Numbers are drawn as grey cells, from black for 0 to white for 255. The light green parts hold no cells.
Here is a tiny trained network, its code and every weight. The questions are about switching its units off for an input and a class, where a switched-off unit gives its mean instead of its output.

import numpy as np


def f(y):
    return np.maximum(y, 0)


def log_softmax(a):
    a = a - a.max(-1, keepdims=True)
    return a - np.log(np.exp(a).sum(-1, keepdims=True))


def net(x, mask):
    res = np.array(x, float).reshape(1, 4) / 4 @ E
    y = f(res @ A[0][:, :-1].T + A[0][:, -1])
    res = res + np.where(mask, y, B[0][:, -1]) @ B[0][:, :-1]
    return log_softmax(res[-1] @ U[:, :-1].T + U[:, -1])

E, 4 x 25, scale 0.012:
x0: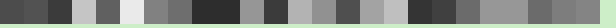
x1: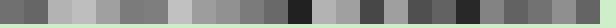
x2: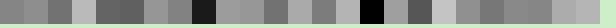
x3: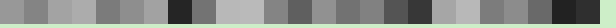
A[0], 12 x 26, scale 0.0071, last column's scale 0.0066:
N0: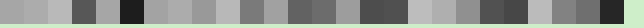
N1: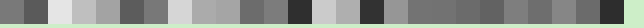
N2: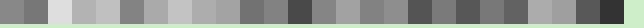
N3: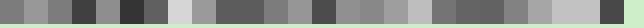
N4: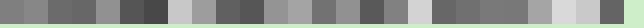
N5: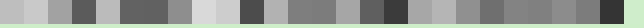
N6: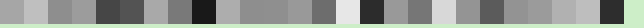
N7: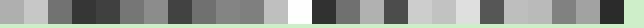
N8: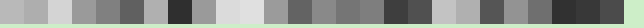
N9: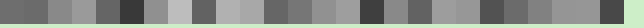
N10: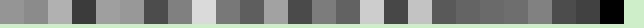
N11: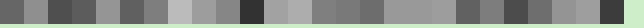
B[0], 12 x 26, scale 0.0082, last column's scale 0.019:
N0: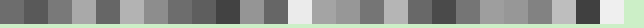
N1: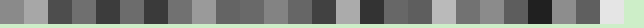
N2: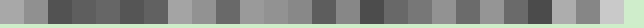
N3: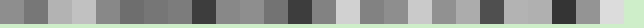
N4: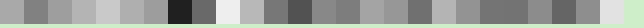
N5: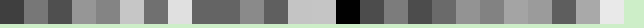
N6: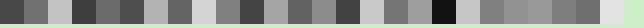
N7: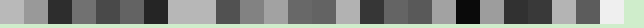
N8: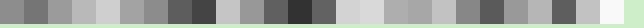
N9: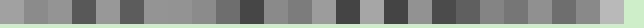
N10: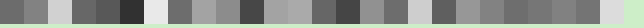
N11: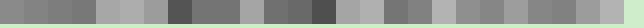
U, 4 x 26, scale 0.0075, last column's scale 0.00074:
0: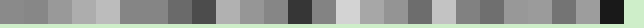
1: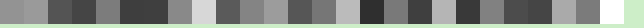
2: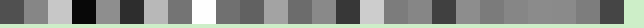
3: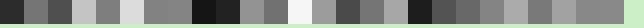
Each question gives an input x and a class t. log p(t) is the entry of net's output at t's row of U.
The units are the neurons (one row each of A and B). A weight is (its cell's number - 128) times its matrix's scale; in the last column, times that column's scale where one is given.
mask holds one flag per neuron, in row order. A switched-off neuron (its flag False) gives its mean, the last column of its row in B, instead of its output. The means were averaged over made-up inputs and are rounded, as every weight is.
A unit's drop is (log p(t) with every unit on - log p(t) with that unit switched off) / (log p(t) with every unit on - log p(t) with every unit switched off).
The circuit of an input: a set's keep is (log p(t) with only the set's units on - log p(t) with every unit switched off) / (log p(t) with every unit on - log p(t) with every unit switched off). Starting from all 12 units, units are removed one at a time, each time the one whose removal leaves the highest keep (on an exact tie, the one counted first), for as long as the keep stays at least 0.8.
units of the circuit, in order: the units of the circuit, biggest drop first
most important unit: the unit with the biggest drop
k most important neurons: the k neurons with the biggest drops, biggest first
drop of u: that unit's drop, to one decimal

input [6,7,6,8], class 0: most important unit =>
N8
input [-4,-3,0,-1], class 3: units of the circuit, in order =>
[N5; N0]
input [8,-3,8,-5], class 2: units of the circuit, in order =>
[N6; N0]
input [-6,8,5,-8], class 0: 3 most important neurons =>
[N4; N3; N7]
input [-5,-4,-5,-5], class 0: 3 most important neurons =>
[N3; N4; N6]
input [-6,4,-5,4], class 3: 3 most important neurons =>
[N5; N0; N6]
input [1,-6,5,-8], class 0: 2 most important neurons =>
[N4; N3]
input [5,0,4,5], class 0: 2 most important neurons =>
[N5; N0]
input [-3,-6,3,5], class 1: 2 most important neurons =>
[N7; N4]
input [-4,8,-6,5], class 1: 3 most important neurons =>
[N1; N2; N6]
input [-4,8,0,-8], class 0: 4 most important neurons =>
[N4; N3; N7; N11]
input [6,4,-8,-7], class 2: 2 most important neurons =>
[N8; N10]
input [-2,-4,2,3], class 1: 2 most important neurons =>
[N7; N4]
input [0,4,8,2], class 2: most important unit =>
N6
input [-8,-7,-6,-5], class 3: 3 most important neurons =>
[N5; N0; N1]
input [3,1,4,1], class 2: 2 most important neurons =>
[N0; N5]
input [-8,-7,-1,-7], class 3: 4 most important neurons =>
[N5; N0; N8; N1]
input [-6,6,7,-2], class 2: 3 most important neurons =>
[N6; N7; N9]
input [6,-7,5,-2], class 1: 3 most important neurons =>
[N7; N5; N0]
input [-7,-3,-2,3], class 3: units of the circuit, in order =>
[N5]
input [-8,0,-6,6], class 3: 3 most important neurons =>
[N5; N0; N6]
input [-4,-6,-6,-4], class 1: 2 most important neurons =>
[N7; N6]
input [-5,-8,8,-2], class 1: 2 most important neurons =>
[N7; N10]
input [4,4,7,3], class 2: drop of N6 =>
0.2
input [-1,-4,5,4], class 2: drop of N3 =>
0.3
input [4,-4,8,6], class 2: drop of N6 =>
0.9
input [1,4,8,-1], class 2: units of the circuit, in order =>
[N6]
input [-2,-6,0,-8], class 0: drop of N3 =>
1.1
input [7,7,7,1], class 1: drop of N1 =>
0.4
